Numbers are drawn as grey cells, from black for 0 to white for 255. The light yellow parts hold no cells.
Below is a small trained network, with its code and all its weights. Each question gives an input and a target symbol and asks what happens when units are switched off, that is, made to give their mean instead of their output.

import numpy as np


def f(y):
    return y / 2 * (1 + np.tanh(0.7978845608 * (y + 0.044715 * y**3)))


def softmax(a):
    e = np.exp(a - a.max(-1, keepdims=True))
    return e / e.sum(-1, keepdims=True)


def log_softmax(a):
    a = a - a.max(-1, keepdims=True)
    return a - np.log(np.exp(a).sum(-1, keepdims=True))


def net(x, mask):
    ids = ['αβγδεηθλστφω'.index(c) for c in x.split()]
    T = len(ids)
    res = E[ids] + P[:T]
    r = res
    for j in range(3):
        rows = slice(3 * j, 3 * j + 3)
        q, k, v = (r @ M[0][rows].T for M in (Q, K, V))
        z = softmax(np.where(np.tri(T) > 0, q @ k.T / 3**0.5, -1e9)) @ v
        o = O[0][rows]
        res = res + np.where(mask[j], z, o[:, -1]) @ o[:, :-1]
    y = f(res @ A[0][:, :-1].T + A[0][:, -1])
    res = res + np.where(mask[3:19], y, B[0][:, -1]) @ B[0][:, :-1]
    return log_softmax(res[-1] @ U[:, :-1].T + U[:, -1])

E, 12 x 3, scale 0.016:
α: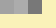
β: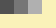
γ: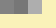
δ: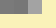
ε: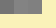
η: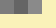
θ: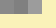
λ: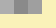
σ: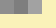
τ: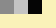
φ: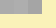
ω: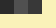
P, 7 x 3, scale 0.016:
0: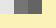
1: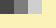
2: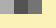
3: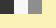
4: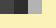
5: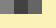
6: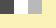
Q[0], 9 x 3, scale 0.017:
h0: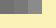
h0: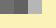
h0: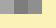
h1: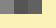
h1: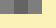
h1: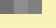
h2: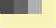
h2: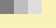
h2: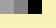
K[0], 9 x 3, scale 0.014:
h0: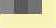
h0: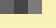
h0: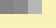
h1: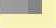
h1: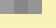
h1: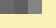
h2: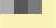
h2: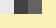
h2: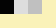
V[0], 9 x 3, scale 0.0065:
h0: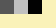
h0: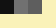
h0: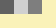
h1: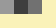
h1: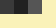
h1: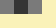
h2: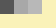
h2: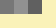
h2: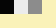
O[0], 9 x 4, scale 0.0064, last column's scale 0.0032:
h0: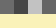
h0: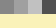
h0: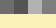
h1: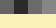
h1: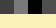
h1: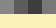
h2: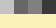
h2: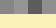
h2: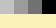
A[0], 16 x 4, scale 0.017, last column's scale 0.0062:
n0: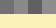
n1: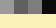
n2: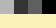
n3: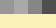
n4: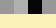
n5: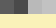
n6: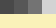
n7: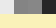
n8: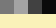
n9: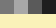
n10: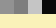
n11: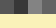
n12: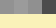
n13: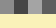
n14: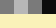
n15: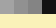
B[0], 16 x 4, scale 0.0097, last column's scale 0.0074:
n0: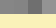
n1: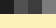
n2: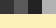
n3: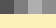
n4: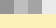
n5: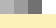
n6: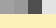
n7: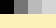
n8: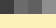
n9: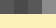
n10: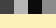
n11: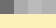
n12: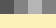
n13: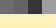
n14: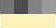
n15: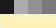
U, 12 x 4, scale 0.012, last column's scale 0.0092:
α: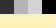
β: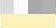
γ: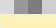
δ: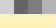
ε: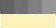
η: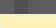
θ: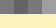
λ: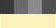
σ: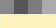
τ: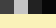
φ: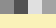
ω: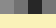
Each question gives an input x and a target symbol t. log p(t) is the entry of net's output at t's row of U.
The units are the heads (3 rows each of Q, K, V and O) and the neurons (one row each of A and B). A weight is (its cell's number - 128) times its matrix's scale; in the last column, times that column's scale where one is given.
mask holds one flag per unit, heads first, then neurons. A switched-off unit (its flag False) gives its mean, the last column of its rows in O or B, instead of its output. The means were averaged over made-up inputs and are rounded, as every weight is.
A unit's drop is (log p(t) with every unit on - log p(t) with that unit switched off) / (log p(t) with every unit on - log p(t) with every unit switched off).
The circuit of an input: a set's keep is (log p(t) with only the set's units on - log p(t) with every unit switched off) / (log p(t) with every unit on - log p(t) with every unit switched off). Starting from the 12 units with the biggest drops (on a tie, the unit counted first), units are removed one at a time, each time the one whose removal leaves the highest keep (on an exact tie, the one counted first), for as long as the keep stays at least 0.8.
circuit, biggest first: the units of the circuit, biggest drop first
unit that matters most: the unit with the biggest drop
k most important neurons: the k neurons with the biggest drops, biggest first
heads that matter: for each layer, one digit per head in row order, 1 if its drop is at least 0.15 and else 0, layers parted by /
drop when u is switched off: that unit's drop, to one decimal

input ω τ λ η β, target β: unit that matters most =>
n5
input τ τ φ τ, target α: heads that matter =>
010
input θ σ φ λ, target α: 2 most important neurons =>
(n5 n6)
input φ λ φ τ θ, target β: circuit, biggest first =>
(n5 n11)
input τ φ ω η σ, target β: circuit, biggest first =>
(n5 n11)
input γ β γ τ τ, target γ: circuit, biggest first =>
(n7 h2)
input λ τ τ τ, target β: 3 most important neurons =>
(n7 n4 n2)
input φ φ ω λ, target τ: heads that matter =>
010
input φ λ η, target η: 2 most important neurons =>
(n2 n7)
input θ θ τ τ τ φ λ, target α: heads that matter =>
000
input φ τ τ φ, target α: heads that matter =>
010
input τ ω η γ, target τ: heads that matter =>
011
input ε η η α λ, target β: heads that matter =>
000
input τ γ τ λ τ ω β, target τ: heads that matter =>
011
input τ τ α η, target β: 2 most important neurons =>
(n7 n5)
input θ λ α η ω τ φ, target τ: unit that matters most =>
h1
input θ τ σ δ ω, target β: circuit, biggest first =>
(n11 n5 n6)
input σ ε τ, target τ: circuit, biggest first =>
(n2 h2 n8 n7)
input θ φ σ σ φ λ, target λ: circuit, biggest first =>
(h2 n7 n2 n5)
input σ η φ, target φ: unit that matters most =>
n7
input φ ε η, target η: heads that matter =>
001
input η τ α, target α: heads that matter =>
001
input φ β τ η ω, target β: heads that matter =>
000
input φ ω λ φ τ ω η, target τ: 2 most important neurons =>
(n6 n4)
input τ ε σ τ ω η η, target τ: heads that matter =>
010
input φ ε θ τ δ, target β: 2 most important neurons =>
(n5 n11)
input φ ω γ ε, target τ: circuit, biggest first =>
(h1)
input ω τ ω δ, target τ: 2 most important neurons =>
(n6 n4)
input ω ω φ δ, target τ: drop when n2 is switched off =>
-0.1
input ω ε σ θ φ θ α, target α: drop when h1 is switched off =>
-0.1
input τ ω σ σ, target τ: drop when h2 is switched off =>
0.3
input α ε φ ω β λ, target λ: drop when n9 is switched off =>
0.0
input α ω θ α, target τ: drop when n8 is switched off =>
0.1
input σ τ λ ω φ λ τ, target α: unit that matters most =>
n3
